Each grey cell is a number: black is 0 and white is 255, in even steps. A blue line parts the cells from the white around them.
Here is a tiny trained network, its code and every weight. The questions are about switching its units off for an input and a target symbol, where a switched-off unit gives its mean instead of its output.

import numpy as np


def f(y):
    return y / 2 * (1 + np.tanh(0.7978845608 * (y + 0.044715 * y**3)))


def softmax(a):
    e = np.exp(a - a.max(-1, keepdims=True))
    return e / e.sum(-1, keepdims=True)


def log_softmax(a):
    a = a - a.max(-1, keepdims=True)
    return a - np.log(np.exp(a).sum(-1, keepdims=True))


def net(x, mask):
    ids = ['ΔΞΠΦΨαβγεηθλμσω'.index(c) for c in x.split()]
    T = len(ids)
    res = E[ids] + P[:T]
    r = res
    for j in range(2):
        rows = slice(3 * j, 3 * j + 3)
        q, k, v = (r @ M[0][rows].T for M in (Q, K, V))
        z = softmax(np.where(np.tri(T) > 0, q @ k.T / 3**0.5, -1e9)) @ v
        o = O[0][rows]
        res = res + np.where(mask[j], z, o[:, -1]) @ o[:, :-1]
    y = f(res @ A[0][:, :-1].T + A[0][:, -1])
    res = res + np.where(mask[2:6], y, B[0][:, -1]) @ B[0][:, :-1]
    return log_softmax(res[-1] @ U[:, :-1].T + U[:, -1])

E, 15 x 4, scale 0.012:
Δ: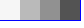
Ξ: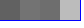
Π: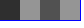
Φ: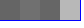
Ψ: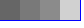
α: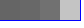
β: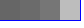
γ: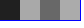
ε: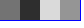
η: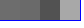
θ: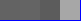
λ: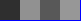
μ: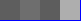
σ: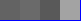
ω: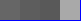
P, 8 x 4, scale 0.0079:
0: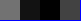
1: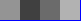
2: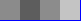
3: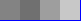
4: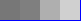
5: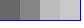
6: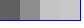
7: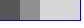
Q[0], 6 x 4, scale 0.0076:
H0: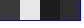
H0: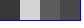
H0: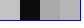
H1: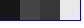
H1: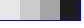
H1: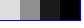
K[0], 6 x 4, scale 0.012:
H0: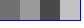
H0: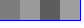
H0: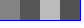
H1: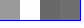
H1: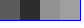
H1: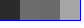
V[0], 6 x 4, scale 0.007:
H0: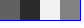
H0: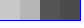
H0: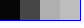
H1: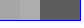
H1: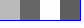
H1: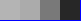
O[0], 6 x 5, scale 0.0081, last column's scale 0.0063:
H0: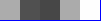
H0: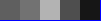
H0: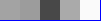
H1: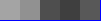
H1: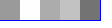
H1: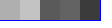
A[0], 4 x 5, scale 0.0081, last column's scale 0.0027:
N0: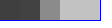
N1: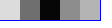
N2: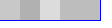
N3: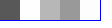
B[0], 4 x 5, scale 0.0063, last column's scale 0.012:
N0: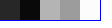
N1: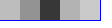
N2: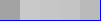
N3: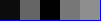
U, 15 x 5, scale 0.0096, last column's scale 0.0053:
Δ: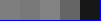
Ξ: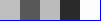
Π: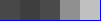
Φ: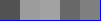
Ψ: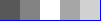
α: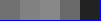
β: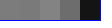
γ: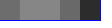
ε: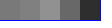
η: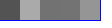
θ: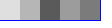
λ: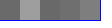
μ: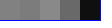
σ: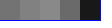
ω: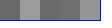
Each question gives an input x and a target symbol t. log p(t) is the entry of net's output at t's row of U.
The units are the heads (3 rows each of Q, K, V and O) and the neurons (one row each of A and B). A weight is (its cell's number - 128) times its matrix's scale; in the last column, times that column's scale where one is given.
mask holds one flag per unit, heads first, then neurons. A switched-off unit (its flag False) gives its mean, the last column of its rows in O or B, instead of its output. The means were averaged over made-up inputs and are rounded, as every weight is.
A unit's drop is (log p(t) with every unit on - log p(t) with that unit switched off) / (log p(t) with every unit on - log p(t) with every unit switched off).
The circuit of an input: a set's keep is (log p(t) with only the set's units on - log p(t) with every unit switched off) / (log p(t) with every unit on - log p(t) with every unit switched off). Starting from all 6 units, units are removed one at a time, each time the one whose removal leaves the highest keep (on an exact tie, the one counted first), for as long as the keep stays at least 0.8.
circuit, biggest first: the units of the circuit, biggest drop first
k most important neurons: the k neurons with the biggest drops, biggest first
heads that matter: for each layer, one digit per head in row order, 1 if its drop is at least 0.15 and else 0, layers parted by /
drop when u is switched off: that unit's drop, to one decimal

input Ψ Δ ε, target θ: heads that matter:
01
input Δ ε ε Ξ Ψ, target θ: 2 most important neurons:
N0; N1
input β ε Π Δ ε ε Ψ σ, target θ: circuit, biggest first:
H1; N0
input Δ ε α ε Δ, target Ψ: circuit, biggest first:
H1
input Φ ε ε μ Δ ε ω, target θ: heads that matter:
01
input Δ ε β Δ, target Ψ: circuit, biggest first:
H0; H1
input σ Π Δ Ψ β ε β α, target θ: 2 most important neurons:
N0; N2
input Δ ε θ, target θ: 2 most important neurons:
N0; N1
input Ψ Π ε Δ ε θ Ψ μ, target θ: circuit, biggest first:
H1; N0
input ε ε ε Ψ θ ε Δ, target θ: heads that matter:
10
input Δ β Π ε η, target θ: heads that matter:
01
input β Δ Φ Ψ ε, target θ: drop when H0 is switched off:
0.2
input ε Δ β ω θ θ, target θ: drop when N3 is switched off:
-0.1
